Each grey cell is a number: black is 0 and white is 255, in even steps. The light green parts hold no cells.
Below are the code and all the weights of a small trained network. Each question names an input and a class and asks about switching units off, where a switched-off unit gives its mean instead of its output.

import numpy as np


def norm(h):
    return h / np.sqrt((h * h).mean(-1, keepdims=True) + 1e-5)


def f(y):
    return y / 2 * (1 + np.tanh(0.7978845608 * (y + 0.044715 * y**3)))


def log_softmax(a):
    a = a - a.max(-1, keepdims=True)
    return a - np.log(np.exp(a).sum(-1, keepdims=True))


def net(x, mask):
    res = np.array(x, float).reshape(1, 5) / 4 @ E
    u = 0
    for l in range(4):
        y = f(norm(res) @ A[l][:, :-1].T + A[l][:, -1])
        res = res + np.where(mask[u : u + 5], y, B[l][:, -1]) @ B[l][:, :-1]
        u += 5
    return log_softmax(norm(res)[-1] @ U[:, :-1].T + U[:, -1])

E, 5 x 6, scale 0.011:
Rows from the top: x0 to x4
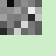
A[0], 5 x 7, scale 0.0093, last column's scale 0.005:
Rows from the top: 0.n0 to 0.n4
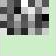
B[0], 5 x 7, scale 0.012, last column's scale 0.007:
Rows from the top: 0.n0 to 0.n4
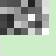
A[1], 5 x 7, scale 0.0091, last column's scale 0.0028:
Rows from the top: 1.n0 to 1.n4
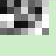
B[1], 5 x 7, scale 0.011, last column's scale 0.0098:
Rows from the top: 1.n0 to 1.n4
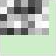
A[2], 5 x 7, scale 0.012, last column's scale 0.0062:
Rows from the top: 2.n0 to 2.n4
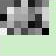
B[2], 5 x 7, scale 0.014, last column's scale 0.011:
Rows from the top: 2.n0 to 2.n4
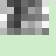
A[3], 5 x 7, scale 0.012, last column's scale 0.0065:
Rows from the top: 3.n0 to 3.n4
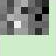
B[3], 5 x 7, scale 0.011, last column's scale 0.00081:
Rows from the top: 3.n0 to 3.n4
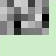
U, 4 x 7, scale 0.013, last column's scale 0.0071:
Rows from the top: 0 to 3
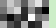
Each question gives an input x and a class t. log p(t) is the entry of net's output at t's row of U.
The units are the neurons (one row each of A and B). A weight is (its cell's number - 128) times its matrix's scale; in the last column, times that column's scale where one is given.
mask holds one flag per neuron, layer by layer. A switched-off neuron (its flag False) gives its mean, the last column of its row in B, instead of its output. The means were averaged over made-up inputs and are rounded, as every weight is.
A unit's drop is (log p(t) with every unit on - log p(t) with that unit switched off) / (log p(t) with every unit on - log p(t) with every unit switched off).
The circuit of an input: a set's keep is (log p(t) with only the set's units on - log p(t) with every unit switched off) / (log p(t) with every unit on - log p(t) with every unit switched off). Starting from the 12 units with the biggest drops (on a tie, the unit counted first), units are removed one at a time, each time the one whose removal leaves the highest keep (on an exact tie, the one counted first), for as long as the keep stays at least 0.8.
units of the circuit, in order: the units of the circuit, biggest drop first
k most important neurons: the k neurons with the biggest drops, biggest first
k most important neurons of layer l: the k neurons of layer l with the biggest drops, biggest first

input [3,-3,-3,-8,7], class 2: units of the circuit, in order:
(0.n2)
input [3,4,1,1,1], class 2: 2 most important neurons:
(0.n2; 1.n3)
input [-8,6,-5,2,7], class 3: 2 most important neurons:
(2.n2; 1.n3)
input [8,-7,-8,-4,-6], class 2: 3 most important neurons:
(0.n4; 0.n0; 0.n2)
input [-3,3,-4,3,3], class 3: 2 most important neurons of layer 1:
(1.n3; 1.n4)
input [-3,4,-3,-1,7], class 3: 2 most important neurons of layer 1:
(1.n3; 1.n2)
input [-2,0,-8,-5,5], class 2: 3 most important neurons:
(0.n2; 0.n0; 1.n0)
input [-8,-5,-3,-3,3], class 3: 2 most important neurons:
(0.n1; 1.n3)
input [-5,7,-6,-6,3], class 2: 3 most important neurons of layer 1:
(1.n3; 1.n0; 1.n4)
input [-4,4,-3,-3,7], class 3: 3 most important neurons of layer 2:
(2.n2; 2.n1; 2.n3)
